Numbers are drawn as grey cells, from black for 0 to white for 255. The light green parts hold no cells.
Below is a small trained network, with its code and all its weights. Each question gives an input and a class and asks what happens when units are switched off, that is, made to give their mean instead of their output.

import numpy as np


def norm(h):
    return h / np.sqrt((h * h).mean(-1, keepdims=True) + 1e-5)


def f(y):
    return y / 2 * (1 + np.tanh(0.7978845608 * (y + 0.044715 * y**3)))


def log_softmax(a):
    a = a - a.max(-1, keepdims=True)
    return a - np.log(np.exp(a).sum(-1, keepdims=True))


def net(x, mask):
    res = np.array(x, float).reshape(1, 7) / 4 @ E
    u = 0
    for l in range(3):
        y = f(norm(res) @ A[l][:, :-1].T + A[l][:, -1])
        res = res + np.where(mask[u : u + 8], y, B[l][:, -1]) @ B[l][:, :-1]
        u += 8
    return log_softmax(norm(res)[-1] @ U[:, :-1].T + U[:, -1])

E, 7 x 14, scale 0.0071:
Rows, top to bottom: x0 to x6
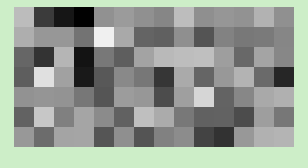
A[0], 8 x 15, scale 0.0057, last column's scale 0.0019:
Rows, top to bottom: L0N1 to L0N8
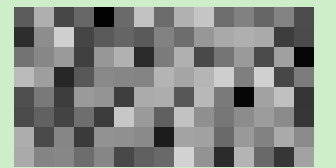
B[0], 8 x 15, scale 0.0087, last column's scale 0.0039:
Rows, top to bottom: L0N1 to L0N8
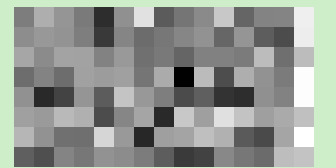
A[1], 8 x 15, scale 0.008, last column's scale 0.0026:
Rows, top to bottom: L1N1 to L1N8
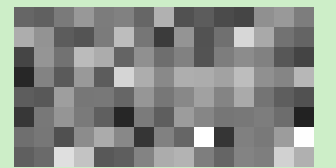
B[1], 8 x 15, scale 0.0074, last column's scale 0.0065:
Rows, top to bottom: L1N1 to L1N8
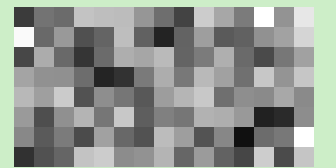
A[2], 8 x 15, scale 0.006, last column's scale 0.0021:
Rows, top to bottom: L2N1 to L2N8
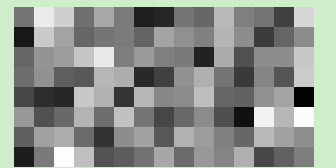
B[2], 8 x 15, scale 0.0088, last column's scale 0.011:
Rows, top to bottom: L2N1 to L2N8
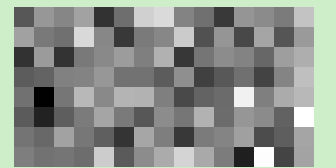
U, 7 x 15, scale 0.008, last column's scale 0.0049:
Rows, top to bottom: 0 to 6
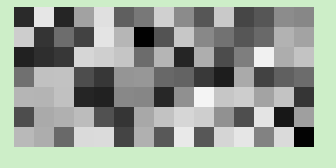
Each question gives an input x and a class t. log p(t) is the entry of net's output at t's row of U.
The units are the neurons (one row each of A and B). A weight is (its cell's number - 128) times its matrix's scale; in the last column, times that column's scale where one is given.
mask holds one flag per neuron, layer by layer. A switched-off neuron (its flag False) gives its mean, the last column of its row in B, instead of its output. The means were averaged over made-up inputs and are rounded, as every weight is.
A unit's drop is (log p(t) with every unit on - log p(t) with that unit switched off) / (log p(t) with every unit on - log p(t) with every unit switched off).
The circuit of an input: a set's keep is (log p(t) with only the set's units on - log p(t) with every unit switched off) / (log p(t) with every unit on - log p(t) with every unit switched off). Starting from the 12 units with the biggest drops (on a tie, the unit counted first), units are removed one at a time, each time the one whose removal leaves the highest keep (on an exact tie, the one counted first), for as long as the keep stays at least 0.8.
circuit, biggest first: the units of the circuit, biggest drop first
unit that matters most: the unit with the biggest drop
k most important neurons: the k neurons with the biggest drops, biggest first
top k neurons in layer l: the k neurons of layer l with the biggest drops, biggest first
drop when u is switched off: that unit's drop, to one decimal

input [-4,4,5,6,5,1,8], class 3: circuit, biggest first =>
(L1N1)
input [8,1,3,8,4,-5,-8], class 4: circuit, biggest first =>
(L0N6 L2N6)
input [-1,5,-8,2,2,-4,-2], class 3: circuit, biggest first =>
(L2N1 L1N1 L1N8)
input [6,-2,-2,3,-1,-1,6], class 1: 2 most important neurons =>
(L0N7 L1N2)
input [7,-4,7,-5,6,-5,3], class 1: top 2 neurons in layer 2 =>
(L2N1 L2N3)
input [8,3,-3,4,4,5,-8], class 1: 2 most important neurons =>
(L0N4 L1N7)
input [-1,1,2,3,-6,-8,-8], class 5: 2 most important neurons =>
(L0N5 L2N1)
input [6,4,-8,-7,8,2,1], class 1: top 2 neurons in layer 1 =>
(L1N7 L1N8)
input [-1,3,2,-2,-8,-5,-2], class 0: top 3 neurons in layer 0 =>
(L0N5 L0N4 L0N8)
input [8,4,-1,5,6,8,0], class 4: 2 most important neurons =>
(L0N6 L0N1)
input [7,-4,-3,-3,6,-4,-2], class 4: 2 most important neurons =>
(L0N6 L0N1)
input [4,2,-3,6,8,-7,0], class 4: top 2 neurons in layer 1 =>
(L1N8 L1N4)
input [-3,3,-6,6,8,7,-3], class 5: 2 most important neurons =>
(L0N5 L2N2)
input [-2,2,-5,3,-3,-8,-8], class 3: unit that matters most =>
L2N1
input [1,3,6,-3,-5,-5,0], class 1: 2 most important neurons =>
(L0N5 L1N8)
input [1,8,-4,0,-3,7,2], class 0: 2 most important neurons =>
(L0N5 L1N3)
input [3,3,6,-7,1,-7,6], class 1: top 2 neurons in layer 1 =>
(L1N7 L1N1)
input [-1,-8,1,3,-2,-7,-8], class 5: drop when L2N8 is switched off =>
0.2
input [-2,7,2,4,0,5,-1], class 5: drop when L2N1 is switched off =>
0.5
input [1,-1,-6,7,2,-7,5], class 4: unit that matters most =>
L1N2
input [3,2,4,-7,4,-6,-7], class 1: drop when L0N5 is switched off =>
-0.1
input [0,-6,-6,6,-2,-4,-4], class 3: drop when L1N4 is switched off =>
-0.2
